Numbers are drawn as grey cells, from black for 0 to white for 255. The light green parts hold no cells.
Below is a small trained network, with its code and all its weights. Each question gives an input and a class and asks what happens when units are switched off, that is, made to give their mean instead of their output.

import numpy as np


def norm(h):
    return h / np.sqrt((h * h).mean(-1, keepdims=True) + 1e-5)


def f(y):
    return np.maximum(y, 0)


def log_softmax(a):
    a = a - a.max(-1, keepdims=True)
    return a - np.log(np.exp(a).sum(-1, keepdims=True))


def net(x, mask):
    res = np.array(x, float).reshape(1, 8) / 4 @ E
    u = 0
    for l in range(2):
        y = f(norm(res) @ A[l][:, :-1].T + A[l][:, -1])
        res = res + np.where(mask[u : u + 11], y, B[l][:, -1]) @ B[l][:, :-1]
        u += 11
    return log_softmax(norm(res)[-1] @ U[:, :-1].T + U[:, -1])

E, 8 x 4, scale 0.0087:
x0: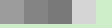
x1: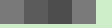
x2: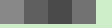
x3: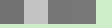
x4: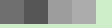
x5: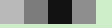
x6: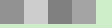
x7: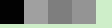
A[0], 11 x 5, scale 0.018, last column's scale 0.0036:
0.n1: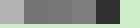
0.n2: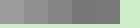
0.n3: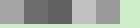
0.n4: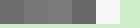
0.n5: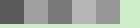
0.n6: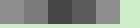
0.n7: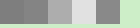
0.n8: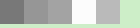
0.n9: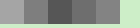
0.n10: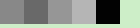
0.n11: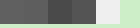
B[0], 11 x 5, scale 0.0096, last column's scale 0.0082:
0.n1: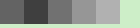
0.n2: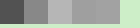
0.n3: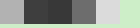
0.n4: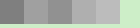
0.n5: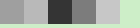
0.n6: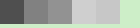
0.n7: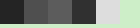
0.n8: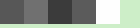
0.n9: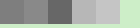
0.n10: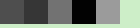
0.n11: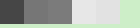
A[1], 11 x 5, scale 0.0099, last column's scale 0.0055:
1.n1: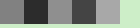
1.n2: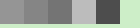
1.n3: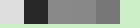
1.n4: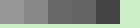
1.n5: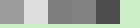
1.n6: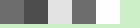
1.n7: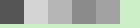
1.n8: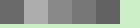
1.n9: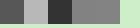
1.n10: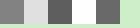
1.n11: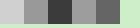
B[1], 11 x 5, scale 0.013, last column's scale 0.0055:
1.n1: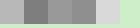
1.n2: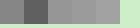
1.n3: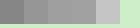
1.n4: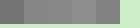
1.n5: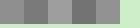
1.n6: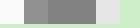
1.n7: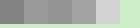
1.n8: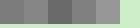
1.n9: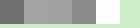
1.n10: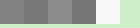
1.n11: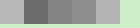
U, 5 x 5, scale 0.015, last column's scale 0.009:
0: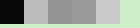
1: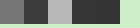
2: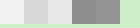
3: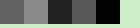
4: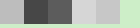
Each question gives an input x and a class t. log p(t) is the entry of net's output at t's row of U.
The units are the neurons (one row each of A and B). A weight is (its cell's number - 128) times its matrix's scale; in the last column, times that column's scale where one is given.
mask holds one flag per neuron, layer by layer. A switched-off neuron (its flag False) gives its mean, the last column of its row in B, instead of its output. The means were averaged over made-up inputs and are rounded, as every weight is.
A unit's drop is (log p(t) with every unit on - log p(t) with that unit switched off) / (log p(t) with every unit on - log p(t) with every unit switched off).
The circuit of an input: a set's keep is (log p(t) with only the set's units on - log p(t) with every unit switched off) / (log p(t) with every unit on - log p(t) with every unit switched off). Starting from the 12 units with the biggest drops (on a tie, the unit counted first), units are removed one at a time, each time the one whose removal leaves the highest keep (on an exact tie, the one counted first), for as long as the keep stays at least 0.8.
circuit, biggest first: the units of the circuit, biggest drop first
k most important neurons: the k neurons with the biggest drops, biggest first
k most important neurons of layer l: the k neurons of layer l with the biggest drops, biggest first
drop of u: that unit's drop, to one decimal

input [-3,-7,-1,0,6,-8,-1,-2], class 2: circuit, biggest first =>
[1.n6]
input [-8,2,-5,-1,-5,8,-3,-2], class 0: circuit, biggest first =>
[0.n6 0.n3 1.n6]
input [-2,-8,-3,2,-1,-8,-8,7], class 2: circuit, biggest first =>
[1.n6 0.n11 0.n8]
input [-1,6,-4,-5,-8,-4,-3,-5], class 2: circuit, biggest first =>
[0.n8 0.n3]
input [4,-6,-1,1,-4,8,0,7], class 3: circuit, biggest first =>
[0.n5 0.n8 0.n11]
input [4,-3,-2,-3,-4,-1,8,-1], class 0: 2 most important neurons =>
[1.n6 1.n9]
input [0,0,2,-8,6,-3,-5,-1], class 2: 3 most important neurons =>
[1.n6 0.n8 1.n1]
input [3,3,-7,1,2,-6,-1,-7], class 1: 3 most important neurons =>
[0.n7 0.n10 0.n8]
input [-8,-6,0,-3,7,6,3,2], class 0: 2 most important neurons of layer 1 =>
[1.n1 1.n11]
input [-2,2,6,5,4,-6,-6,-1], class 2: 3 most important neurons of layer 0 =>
[0.n8 0.n3 0.n7]
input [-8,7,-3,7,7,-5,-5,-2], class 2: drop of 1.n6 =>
0.3
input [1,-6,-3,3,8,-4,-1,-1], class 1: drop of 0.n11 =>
0.2
